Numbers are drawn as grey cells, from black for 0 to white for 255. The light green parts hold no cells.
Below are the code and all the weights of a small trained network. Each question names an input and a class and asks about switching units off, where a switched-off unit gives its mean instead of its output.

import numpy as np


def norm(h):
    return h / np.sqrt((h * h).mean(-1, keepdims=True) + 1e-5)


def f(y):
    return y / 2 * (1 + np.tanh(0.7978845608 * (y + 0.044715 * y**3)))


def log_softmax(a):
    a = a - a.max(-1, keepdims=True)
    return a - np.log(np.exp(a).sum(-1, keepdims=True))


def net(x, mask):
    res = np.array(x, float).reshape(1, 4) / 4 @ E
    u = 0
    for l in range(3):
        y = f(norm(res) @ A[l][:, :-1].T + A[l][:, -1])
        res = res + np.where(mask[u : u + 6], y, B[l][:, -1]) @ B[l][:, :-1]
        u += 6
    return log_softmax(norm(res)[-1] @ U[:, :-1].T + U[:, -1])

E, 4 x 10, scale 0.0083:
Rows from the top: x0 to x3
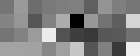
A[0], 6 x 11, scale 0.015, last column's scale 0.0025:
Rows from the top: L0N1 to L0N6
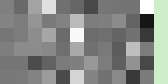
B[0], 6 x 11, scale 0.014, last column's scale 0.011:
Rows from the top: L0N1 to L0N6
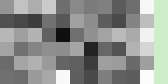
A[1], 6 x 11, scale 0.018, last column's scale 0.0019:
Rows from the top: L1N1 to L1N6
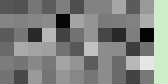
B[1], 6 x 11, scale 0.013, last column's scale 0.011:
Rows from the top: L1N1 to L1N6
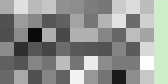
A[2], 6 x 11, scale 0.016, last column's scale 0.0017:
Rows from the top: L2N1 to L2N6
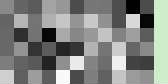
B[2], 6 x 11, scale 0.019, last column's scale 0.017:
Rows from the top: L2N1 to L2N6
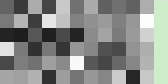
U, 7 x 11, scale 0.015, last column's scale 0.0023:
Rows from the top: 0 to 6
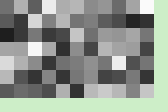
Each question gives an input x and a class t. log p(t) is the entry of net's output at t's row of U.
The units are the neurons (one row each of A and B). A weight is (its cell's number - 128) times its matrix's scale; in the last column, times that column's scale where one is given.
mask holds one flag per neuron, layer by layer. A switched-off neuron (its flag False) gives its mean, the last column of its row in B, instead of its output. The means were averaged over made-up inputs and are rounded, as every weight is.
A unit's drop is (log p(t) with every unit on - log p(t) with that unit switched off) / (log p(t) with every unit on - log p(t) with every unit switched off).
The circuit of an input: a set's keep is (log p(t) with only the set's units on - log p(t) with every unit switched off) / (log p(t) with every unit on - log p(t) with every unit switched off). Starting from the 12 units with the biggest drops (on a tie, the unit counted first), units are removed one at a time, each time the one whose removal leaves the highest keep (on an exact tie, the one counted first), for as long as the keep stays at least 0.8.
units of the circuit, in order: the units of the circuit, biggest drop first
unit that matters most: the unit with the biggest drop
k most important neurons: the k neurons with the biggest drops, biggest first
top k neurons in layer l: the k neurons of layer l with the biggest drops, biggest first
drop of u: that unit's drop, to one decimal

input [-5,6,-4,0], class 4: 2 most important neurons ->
(L0N4 L0N3)
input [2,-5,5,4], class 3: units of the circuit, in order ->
(L0N3)
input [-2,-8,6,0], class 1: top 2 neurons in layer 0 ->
(L0N6 L0N4)
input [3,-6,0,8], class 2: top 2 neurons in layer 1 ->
(L1N2 L1N1)
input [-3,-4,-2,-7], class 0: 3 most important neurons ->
(L1N6 L0N1 L1N1)
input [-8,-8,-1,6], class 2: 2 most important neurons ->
(L0N3 L0N2)
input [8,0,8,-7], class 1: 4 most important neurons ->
(L2N1 L0N3 L0N2 L0N1)
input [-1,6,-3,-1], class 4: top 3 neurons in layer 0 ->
(L0N4 L0N3 L0N1)
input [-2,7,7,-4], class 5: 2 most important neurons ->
(L0N6 L1N4)
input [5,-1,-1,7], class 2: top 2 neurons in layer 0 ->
(L0N6 L0N1)
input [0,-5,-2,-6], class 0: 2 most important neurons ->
(L1N6 L0N1)
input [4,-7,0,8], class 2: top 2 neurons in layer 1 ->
(L1N2 L1N1)
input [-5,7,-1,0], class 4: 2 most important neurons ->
(L0N2 L0N4)
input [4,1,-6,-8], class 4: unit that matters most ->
L1N1
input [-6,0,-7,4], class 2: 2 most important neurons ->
(L0N6 L2N5)
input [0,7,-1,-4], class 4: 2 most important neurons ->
(L0N2 L0N1)
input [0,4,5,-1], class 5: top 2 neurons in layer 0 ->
(L0N6 L0N4)
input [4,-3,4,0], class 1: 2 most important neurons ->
(L0N6 L2N1)
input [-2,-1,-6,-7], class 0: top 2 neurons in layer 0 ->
(L0N3 L0N1)
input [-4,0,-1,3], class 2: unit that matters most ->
L0N6
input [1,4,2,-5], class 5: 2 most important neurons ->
(L0N6 L2N4)
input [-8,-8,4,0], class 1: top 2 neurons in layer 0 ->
(L0N6 L0N4)
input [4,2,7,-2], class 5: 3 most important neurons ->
(L0N6 L1N4 L1N3)
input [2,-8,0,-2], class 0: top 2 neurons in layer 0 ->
(L0N2 L0N1)
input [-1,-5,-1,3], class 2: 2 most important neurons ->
(L0N2 L0N3)
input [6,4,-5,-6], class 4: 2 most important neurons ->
(L1N1 L0N1)
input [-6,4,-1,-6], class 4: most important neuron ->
(L0N2)
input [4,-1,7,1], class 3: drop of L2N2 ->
0.2
